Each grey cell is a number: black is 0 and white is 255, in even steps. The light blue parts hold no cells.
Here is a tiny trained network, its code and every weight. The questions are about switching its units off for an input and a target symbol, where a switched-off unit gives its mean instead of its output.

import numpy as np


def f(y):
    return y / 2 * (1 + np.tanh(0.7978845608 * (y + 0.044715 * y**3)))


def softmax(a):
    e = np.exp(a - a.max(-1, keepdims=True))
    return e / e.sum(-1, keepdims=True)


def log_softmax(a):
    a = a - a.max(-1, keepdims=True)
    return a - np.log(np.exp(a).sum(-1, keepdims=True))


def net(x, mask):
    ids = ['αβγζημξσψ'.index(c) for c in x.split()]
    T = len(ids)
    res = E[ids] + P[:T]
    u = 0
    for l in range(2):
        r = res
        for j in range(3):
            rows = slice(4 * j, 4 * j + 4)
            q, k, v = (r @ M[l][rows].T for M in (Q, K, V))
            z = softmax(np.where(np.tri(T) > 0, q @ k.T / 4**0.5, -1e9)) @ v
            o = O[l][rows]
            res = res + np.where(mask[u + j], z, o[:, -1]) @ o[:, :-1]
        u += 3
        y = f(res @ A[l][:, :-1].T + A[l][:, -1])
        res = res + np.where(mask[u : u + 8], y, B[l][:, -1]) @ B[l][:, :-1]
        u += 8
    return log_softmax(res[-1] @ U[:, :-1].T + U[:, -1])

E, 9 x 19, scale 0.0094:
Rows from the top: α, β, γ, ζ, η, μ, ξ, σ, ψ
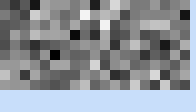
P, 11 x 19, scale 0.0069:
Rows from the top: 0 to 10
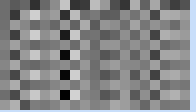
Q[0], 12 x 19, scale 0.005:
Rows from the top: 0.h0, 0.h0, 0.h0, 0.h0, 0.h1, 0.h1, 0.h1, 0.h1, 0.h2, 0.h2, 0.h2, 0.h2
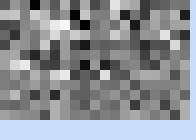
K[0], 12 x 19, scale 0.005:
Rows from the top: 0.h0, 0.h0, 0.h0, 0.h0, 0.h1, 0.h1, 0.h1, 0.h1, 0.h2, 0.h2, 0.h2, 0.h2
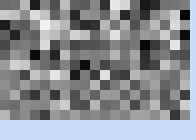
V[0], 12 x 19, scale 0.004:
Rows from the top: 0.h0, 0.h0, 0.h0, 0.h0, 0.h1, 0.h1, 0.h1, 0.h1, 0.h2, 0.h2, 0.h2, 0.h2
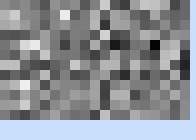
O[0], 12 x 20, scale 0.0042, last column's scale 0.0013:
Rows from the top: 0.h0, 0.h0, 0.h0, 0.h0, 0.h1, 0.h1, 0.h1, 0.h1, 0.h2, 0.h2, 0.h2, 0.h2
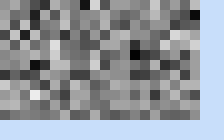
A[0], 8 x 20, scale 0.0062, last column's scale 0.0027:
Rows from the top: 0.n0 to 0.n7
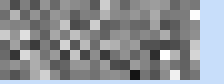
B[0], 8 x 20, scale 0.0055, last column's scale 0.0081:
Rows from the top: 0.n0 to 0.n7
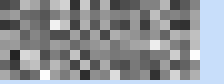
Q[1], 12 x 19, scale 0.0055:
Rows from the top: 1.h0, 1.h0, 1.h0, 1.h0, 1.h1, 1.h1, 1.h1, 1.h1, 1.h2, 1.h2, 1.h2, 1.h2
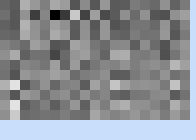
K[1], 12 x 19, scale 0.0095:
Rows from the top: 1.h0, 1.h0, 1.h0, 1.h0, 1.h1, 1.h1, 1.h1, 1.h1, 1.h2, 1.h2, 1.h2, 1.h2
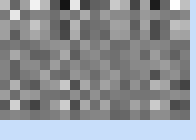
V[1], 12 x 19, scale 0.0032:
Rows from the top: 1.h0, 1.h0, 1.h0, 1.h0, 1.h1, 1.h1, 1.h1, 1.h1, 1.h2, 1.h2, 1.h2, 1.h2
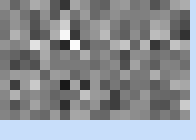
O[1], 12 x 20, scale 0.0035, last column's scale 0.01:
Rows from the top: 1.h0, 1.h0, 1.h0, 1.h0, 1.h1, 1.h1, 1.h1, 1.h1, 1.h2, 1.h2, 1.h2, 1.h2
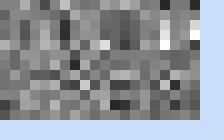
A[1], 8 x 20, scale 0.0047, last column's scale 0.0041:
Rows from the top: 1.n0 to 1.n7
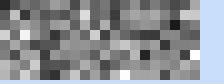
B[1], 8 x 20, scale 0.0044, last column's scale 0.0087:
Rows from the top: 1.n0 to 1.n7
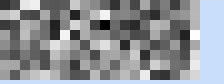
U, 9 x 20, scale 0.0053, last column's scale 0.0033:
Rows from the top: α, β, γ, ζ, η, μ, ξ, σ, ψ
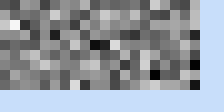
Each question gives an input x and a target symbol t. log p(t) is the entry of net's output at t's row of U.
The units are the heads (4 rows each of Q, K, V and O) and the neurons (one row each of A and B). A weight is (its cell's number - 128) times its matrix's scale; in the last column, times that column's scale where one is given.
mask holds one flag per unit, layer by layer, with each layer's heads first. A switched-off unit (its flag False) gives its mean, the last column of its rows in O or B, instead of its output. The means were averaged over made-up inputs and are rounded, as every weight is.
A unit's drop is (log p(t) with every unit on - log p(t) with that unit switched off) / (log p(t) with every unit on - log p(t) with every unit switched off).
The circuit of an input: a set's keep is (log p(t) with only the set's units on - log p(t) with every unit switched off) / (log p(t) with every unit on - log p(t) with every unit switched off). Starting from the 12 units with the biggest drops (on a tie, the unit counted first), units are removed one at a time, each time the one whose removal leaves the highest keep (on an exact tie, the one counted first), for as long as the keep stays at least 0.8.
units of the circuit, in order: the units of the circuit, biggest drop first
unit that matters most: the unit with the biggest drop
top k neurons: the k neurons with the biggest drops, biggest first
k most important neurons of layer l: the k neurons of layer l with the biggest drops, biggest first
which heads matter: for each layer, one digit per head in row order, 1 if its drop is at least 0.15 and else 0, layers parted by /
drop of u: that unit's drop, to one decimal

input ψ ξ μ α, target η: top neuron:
(0.n7)
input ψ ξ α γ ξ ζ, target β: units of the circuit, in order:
(1.h0, 0.n7, 0.h1)
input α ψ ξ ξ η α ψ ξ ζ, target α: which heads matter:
100 / 101
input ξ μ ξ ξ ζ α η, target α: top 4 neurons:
(0.n3, 0.n7, 0.n0, 1.n2)
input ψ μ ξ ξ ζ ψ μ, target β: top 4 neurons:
(0.n3, 0.n2, 0.n5, 0.n4)
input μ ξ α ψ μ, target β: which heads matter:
110 / 100
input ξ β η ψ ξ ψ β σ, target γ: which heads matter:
100 / 100
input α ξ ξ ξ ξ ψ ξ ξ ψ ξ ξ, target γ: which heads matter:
001 / 100
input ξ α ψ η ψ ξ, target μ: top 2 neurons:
(0.n3, 1.n7)
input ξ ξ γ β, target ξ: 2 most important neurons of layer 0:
(0.n7, 0.n6)
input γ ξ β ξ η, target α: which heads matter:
001 / 101
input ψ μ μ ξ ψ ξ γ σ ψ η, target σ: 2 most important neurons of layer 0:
(0.n3, 0.n4)
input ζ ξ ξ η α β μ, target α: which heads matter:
101 / 101
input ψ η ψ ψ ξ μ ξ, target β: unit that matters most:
0.h2
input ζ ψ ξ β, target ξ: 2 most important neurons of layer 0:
(0.n7, 0.n2)
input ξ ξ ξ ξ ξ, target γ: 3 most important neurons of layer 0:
(0.n3, 0.n5, 0.n2)
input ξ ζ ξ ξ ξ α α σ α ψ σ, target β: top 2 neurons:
(0.n3, 0.n6)
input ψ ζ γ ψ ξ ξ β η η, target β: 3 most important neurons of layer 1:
(1.n4, 1.n3, 1.n1)
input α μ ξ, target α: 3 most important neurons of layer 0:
(0.n2, 0.n7, 0.n3)
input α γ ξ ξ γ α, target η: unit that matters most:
0.h0
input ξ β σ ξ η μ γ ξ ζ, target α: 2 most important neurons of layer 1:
(1.n2, 1.n7)
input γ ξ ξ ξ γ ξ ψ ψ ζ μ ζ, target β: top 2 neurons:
(0.n2, 0.n5)
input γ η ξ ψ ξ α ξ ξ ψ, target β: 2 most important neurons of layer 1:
(1.n4, 1.n7)
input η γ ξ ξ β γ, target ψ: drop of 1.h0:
0.1
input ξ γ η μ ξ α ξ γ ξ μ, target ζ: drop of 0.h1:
0.3
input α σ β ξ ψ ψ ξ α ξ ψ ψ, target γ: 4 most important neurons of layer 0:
(0.n2, 0.n3, 0.n5, 0.n4)
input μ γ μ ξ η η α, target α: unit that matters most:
0.n0
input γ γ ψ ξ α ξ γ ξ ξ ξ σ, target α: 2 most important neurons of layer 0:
(0.n3, 0.n7)
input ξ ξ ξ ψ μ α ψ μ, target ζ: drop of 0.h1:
0.4
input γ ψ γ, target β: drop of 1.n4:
0.1
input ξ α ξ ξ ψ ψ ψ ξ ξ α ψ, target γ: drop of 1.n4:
0.0
